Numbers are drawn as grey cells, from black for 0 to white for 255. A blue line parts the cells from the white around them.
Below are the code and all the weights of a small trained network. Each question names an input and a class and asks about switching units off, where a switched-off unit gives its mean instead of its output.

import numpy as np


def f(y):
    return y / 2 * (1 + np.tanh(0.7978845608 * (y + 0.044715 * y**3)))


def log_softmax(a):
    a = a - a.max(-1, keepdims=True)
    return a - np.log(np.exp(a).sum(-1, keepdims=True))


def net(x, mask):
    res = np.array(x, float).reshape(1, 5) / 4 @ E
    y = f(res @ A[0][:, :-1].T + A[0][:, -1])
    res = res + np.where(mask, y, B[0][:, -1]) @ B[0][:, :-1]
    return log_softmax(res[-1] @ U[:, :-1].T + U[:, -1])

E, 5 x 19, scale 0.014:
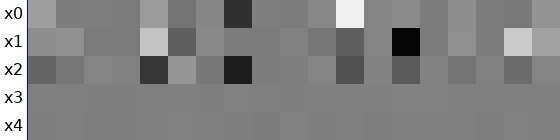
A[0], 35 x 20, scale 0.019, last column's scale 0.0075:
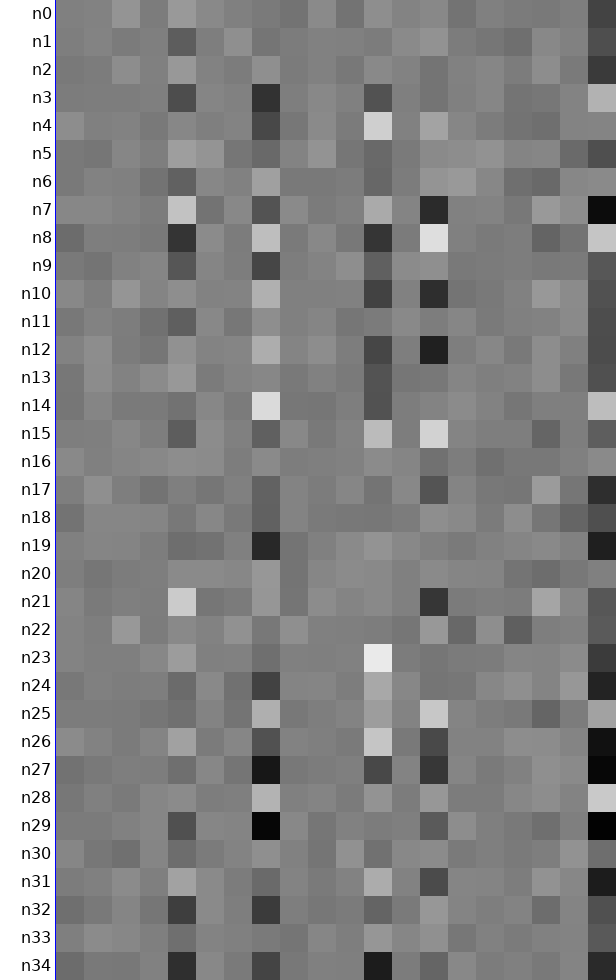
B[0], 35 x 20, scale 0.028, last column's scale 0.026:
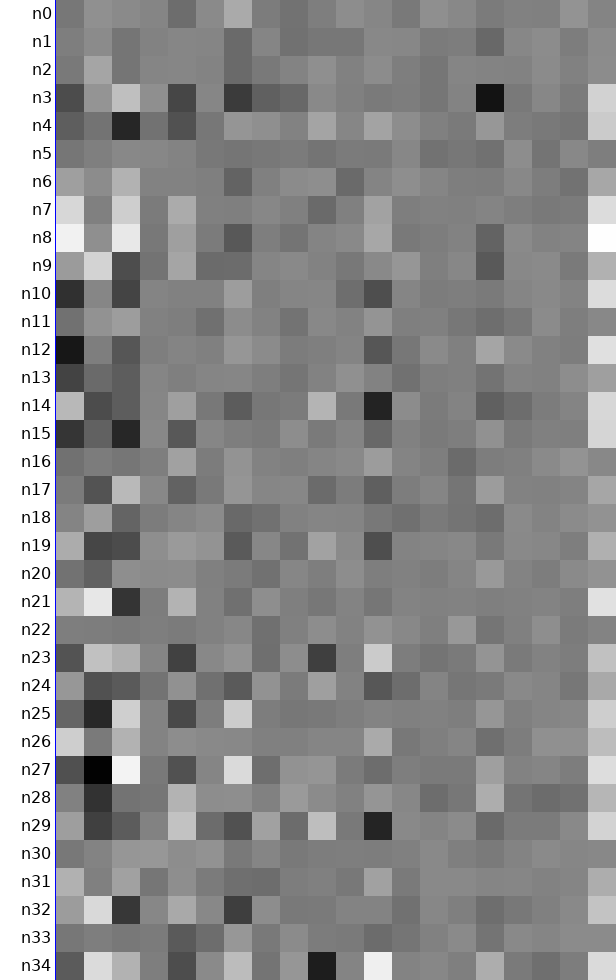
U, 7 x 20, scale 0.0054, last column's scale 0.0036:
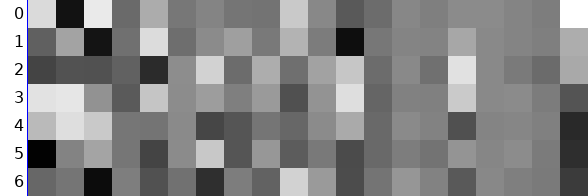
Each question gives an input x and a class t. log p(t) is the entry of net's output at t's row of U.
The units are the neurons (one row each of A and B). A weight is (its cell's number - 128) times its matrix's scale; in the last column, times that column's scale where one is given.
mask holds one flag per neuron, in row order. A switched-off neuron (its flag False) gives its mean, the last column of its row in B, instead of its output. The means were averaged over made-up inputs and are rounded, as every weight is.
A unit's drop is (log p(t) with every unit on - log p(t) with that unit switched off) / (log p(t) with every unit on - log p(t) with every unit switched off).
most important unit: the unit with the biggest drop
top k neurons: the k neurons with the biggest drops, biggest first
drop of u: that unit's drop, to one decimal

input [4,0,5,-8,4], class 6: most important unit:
n8
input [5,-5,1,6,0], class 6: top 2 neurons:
n34; n27
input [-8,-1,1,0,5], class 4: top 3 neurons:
n8; n34; n27
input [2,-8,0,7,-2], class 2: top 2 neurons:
n25; n15
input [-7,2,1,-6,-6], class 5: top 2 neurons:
n34; n29
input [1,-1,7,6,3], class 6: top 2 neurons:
n29; n8
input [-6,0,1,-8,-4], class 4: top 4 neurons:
n8; n27; n34; n29
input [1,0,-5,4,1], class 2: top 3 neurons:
n8; n29; n7
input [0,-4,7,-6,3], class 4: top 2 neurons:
n34; n8
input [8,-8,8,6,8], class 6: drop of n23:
0.0
